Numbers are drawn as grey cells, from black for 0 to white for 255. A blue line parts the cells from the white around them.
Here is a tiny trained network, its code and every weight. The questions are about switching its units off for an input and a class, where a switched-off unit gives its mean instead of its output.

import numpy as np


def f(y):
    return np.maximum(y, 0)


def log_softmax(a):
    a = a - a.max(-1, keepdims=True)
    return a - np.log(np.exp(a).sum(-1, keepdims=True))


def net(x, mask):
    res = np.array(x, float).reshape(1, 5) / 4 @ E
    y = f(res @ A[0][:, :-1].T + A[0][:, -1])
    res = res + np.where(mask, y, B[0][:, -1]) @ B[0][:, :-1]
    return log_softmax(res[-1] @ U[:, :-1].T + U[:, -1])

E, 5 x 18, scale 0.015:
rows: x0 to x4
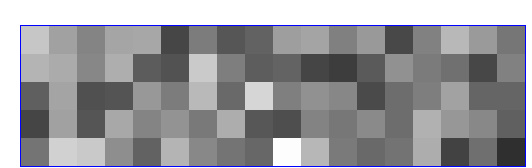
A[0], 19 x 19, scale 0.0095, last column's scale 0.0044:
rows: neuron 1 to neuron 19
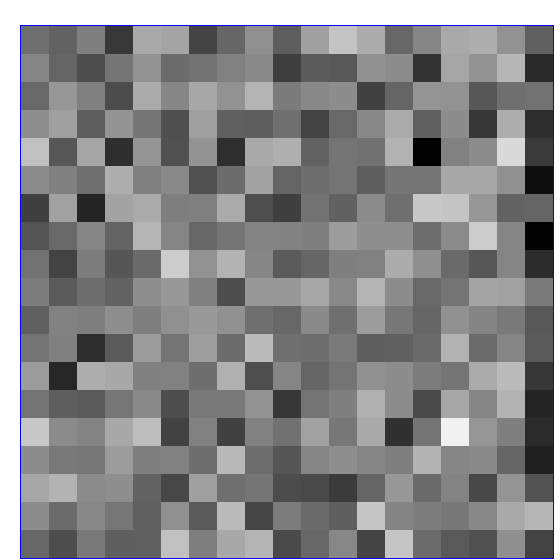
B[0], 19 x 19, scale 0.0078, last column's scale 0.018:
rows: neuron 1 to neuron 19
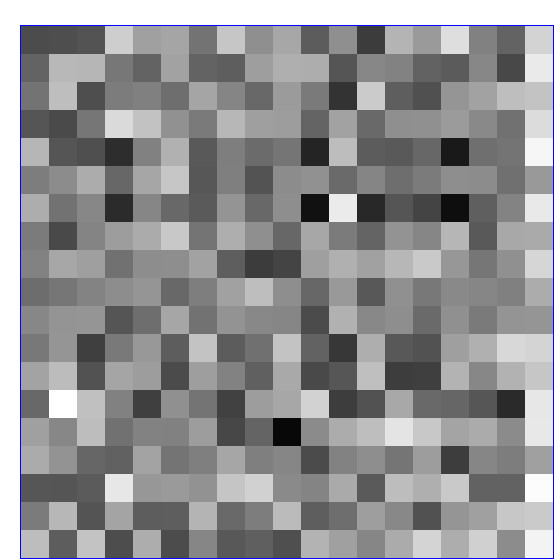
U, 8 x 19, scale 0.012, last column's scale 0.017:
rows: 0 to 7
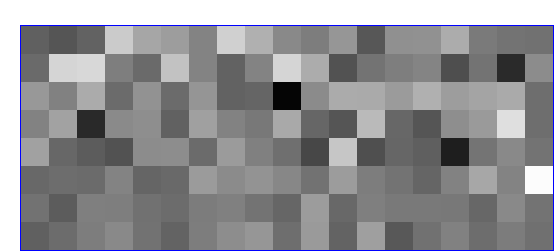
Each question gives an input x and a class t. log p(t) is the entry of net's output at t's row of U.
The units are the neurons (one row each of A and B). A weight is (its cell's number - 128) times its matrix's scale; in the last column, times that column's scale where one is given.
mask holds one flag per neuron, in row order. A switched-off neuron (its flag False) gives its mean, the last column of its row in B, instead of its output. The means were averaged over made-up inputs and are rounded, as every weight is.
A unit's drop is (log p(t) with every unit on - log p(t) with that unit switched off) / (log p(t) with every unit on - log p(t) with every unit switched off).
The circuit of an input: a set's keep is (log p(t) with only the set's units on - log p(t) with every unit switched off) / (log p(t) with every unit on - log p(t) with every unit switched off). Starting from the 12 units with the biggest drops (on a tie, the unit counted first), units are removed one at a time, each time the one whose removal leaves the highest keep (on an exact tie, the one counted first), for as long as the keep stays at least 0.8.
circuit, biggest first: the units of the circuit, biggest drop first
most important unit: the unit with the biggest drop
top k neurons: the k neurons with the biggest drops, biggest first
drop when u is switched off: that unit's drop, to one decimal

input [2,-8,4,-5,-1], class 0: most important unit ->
neuron 1
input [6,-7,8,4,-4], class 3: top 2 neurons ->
neuron 12; neuron 3
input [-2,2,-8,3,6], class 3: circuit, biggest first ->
neuron 14; neuron 18
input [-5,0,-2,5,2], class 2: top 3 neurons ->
neuron 5; neuron 9; neuron 19
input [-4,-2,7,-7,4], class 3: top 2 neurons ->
neuron 3; neuron 7
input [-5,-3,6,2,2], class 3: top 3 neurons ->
neuron 3; neuron 15; neuron 12
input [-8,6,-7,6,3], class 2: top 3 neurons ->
neuron 9; neuron 19; neuron 12
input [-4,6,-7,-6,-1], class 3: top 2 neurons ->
neuron 13; neuron 18
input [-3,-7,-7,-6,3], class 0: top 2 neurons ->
neuron 1; neuron 12
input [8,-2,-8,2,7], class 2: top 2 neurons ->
neuron 15; neuron 14
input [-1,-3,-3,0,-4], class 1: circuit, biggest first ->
neuron 14; neuron 2
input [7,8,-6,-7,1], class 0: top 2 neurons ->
neuron 17; neuron 4
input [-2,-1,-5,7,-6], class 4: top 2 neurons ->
neuron 7; neuron 16
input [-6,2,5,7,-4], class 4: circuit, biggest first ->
neuron 7
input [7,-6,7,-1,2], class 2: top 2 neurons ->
neuron 15; neuron 17
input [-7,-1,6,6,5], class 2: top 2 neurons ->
neuron 19; neuron 14
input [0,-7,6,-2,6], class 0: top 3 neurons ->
neuron 14; neuron 1; neuron 2
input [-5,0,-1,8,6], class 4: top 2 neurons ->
neuron 14; neuron 7
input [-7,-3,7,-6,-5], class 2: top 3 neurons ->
neuron 19; neuron 9; neuron 13
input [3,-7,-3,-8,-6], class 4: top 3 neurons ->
neuron 5; neuron 17; neuron 4
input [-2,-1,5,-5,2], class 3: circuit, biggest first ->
neuron 3
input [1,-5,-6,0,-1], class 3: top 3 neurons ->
neuron 13; neuron 17; neuron 18
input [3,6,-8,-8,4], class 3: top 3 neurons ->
neuron 13; neuron 7; neuron 18
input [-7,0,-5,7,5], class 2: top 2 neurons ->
neuron 5; neuron 9
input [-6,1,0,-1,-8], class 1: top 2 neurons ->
neuron 14; neuron 2
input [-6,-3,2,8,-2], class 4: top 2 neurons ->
neuron 7; neuron 15
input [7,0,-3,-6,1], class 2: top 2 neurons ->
neuron 15; neuron 7
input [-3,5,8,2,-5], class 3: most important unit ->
neuron 12
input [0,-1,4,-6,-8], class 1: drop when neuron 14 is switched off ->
1.0
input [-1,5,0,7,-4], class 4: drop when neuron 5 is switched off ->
0.0
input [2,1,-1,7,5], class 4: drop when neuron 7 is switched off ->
0.2
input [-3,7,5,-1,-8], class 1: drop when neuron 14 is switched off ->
1.2
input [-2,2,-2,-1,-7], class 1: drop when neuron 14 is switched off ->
0.5
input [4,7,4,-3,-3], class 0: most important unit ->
neuron 17
